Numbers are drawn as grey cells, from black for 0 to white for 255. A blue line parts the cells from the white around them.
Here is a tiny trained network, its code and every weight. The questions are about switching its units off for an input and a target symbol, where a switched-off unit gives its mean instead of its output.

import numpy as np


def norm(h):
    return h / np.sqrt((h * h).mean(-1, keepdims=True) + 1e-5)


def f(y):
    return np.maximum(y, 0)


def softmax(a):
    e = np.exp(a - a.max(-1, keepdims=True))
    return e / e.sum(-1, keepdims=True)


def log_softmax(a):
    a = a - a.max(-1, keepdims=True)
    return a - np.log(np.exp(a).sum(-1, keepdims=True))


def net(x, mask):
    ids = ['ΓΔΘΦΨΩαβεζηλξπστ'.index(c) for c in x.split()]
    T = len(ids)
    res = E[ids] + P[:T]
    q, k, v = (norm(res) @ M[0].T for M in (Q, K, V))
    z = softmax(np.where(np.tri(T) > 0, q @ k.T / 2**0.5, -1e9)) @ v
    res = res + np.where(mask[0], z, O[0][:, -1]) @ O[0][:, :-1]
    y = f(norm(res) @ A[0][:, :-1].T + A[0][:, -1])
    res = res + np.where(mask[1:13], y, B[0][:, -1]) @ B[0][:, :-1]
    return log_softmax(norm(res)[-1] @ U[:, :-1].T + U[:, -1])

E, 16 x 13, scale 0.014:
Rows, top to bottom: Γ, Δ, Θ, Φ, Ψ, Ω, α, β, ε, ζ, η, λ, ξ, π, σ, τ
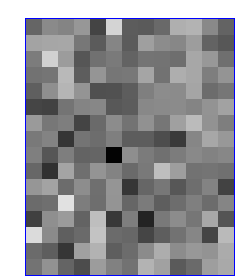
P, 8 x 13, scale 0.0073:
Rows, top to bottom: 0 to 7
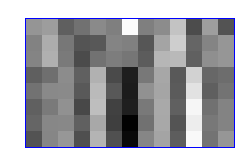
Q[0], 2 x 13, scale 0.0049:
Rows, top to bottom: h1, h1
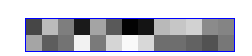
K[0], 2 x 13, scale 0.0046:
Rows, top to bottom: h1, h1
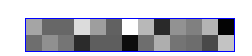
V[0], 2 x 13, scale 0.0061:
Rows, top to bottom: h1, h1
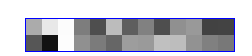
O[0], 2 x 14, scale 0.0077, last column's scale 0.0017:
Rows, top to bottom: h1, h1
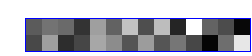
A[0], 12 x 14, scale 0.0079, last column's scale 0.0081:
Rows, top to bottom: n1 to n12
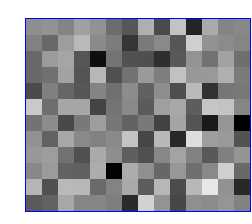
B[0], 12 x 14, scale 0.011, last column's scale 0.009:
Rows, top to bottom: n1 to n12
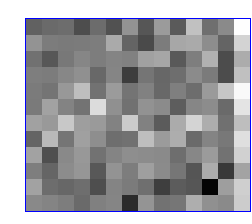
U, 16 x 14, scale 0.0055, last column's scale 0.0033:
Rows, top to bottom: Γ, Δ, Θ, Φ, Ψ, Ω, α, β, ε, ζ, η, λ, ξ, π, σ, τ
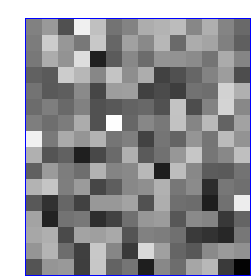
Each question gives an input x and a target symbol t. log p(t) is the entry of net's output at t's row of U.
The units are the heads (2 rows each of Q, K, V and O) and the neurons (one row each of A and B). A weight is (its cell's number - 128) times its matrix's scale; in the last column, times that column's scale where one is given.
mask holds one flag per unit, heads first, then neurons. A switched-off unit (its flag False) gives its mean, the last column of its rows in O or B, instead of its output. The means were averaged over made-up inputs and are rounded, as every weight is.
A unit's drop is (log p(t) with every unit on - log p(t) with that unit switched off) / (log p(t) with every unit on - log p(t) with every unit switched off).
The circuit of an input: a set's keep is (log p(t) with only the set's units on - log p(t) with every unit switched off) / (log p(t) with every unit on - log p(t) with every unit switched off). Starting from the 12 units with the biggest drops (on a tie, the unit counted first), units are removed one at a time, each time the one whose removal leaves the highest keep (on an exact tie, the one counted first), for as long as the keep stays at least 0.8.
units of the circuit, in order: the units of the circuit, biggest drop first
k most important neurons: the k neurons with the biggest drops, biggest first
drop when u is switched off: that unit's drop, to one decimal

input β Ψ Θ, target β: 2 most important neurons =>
[n11; n6]
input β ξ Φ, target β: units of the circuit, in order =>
[h1; n6; n11; n8]
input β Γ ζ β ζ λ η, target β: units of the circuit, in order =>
[h1; n11; n6]
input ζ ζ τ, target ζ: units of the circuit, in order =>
[h1; n7]
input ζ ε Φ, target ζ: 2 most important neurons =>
[n7; n2]
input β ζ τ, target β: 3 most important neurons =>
[n11; n6; n8]
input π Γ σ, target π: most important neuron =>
[n11]
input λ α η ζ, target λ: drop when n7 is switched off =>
0.2
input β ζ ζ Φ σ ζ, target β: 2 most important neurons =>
[n11; n6]
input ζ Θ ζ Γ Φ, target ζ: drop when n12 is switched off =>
-0.1
